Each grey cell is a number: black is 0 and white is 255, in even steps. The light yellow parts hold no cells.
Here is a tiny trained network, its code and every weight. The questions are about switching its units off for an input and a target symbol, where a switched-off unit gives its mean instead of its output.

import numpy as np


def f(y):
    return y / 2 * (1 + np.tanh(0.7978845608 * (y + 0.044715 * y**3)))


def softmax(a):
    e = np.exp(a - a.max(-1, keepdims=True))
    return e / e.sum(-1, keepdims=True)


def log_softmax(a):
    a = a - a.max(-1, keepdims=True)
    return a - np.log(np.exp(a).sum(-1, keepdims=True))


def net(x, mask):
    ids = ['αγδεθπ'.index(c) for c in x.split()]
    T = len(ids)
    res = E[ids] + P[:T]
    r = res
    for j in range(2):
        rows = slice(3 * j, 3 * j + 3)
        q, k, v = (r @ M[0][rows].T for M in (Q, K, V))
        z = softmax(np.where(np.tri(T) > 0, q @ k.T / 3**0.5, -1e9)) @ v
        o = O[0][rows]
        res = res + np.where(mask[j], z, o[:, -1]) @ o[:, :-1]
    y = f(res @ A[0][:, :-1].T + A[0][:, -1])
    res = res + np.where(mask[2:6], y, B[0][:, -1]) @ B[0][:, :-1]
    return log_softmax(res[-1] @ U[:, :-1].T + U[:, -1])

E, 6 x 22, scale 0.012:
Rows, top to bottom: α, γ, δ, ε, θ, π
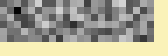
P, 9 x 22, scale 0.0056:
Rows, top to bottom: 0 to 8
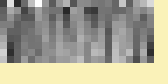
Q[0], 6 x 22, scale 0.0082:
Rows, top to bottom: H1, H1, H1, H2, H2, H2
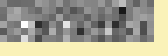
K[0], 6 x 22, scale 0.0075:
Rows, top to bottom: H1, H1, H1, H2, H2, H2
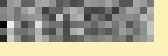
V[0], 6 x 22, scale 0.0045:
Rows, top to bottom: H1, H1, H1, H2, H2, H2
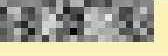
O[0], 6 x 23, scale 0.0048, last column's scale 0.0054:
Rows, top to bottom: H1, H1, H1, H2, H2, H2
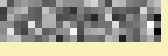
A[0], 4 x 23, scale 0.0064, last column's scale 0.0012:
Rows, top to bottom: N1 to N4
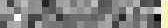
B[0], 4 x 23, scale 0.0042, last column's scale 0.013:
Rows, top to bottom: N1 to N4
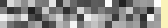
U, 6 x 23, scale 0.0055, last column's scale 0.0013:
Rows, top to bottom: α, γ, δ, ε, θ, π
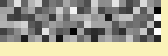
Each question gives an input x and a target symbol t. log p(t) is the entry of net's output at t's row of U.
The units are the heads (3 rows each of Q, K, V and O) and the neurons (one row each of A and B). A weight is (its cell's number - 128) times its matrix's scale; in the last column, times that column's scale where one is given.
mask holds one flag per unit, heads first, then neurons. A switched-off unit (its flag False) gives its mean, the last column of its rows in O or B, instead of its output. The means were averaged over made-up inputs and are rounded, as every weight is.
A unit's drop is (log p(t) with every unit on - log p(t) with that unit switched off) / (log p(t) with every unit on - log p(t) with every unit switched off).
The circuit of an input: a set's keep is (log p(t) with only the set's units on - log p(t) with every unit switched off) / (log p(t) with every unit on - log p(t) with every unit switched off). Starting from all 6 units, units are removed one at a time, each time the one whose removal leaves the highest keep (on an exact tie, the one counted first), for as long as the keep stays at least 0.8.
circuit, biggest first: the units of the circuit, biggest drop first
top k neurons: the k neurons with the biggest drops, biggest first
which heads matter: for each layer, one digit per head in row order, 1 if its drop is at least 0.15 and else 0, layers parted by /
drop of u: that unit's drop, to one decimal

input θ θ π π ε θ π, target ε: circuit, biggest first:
(H1, N3)
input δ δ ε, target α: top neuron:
(N2)
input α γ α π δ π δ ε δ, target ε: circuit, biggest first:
(H1, H2, N3, N4)
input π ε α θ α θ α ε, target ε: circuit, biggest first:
(H1, N3, N4)
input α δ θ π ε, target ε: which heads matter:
11
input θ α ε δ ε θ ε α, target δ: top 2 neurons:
(N1, N4)
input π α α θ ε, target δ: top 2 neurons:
(N1, N4)
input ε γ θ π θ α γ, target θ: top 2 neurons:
(N4, N3)
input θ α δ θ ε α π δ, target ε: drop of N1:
0.0
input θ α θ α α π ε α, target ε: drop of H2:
0.7
